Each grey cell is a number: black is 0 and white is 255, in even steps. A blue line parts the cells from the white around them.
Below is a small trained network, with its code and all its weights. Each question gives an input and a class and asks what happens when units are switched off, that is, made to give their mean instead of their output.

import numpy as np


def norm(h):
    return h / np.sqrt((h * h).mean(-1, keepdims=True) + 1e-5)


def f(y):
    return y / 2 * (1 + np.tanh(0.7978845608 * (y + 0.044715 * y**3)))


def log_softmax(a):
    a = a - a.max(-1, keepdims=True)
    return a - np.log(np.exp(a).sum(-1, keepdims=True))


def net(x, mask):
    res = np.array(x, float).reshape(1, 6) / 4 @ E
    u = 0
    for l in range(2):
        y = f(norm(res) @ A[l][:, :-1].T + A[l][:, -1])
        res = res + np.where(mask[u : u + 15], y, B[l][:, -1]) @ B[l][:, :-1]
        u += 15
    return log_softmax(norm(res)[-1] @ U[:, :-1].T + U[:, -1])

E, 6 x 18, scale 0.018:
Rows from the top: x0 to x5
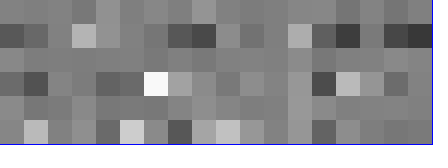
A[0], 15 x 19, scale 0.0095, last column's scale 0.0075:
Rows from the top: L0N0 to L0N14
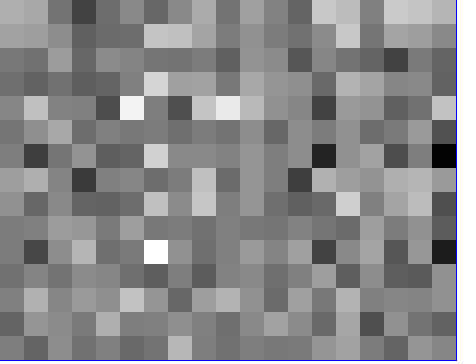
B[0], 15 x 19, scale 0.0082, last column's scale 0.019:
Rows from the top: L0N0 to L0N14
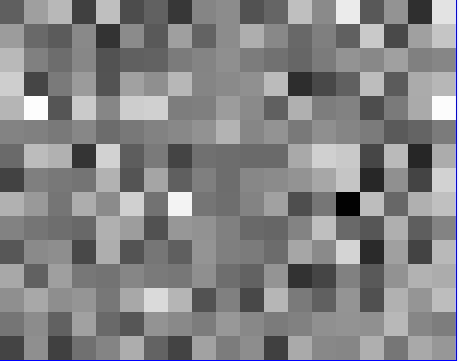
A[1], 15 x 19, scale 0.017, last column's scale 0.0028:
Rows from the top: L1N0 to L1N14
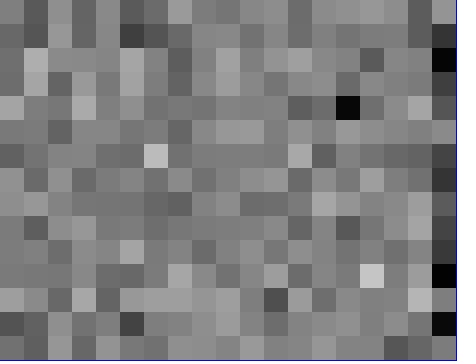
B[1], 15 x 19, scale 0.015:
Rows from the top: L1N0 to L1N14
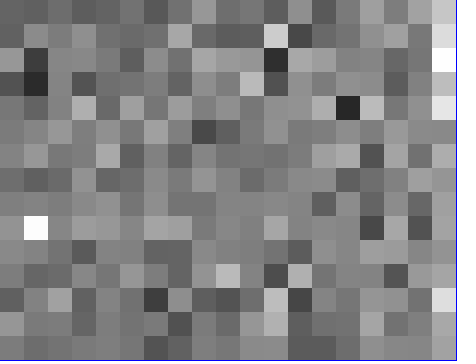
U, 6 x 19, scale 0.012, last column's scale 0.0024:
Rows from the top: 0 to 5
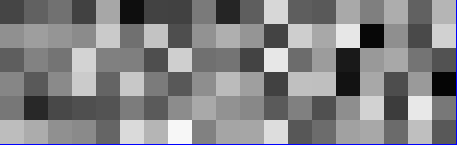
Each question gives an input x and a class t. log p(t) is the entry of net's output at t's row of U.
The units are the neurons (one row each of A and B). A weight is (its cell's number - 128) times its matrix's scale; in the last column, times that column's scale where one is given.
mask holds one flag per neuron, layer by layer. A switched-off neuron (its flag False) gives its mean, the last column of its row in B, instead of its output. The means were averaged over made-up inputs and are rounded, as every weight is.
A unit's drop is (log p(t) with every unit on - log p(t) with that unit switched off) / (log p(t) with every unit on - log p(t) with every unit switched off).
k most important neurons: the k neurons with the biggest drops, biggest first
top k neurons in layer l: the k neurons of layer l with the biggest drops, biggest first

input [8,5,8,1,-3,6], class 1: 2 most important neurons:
[L0N8 L0N3]
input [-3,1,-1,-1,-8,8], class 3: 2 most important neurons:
[L0N0 L0N7]
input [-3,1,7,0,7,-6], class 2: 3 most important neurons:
[L0N0 L0N7 L0N10]
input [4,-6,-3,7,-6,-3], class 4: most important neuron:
[L0N4]
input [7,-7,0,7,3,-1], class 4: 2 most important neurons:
[L0N4 L0N8]
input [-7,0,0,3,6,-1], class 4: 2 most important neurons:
[L0N4 L0N3]
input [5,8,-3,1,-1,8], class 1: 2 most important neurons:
[L0N8 L0N3]
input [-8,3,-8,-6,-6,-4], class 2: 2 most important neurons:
[L0N4 L0N0]
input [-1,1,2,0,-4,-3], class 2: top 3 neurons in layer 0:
[L0N0 L0N7 L0N10]
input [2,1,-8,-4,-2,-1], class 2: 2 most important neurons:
[L0N0 L0N4]
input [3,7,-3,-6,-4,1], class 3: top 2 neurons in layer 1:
[L1N12 L1N3]
